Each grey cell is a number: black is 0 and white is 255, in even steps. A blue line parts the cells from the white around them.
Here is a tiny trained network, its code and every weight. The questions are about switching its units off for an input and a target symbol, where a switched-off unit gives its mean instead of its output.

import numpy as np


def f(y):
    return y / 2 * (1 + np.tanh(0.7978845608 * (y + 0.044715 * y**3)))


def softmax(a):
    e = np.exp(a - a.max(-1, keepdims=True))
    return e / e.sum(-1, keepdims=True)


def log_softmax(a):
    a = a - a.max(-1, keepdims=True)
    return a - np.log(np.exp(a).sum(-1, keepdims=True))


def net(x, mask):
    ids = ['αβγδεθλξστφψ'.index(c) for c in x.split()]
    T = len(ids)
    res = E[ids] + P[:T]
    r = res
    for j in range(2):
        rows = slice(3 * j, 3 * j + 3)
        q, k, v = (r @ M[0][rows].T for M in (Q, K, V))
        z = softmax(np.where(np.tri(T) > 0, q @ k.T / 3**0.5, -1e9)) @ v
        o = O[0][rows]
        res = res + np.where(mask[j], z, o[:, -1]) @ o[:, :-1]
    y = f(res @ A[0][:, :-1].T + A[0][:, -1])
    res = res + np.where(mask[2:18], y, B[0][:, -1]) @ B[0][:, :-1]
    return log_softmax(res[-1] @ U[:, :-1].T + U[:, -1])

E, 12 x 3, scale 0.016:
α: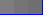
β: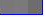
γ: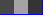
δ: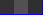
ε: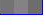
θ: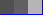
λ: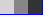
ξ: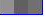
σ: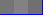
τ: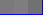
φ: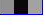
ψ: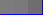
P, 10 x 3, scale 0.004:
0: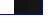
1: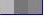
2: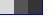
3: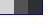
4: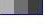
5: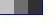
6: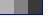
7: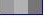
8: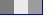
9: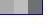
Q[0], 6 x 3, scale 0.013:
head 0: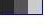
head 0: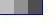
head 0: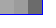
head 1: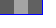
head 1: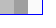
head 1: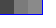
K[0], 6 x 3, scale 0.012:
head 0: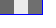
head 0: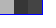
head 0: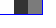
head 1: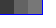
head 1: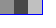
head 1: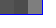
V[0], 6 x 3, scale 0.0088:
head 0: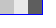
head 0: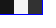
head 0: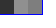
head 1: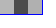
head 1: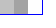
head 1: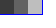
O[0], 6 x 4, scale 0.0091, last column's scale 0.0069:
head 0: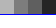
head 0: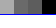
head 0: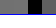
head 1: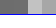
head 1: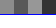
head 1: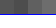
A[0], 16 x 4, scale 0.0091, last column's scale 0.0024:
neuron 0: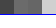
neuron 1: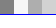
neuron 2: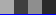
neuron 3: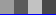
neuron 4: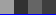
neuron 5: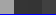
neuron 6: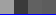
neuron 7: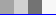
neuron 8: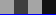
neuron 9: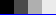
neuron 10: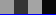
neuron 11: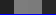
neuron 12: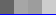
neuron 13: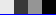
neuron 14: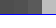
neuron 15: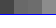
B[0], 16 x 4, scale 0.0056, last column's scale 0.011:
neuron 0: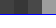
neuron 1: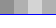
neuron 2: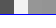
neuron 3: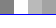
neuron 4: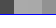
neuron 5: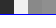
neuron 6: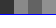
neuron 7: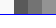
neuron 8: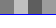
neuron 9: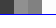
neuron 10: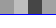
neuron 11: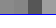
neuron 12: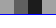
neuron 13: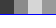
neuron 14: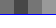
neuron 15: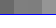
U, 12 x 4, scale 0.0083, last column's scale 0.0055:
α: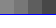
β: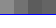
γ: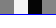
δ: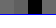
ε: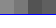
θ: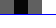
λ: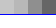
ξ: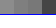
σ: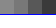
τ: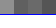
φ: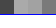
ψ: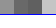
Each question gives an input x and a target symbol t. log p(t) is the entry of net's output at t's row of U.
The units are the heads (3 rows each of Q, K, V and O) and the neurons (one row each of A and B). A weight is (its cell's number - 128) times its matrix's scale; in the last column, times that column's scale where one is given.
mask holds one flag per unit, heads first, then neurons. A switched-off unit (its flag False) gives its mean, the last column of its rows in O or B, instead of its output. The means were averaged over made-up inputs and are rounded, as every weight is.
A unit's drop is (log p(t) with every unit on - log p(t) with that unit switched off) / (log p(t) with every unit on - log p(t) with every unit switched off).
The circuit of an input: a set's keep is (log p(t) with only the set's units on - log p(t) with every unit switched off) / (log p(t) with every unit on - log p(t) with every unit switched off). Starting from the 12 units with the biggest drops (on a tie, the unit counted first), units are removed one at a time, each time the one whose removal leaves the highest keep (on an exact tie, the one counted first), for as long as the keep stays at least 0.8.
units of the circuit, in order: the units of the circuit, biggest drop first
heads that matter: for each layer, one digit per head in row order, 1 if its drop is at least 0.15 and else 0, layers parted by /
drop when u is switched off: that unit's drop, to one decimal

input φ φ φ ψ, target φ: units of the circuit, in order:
[head 0]
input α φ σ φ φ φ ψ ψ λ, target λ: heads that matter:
01
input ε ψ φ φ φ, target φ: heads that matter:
01
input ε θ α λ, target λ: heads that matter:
11
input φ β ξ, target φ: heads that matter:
10
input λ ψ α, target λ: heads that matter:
11
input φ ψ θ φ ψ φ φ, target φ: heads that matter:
01
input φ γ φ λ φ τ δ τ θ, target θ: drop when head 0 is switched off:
0.5
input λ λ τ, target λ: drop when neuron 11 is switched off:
0.0
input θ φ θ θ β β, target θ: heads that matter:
01
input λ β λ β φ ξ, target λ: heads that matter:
11
